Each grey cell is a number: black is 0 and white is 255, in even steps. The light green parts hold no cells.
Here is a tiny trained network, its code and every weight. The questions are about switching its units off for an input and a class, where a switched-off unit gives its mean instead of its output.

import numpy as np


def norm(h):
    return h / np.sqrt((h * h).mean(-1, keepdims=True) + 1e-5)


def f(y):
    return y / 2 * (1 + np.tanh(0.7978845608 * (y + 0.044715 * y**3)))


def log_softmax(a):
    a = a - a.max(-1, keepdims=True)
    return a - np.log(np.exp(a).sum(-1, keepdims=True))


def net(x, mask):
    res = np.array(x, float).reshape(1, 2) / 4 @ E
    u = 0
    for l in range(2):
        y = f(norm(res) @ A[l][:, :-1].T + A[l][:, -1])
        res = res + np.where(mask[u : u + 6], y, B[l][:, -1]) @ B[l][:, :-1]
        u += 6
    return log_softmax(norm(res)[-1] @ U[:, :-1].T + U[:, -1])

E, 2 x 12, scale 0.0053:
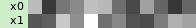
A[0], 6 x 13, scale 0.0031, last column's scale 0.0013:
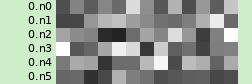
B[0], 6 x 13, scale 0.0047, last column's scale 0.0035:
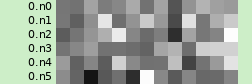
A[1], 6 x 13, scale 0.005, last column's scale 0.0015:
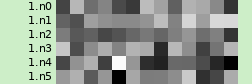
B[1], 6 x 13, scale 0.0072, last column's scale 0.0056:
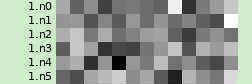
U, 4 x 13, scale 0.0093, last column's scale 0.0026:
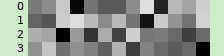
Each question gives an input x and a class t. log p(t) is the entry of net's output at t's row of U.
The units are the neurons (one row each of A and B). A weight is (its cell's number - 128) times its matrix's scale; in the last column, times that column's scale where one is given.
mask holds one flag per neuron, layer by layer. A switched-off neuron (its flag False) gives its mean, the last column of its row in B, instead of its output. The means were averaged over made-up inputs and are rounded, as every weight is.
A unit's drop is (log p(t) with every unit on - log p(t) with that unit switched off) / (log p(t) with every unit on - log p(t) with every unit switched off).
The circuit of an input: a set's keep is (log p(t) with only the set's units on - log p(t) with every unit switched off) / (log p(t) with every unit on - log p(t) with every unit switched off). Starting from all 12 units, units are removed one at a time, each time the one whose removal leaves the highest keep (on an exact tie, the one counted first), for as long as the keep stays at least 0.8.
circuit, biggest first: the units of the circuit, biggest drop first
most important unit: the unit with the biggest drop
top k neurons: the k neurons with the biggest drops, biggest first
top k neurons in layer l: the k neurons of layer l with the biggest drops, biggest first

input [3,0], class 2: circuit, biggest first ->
[1.n5, 1.n0]
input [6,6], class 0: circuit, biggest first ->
[1.n3]
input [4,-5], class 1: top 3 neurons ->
[0.n4, 1.n5, 1.n0]
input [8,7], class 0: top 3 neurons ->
[1.n3, 0.n2, 1.n5]
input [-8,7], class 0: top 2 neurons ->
[1.n0, 1.n5]
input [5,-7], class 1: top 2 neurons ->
[1.n5, 0.n4]
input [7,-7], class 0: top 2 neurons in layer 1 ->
[1.n3, 1.n1]
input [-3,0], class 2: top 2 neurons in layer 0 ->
[0.n4, 0.n3]
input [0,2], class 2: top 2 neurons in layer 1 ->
[1.n1, 1.n5]
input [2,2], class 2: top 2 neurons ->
[1.n1, 0.n3]
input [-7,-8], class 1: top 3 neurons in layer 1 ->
[1.n5, 1.n3, 1.n1]
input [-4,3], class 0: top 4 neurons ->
[0.n2, 1.n0, 1.n5, 1.n4]
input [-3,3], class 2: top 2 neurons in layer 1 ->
[1.n1, 1.n5]
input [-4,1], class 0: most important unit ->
0.n2
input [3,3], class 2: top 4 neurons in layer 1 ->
[1.n1, 1.n5, 1.n0, 1.n3]
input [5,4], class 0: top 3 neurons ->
[0.n2, 1.n3, 1.n5]
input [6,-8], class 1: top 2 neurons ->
[1.n5, 0.n4]
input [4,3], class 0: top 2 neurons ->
[0.n2, 1.n3]
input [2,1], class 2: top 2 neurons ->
[0.n3, 1.n1]
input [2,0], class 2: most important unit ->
0.n3
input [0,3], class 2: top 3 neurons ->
[1.n1, 1.n5, 0.n2]
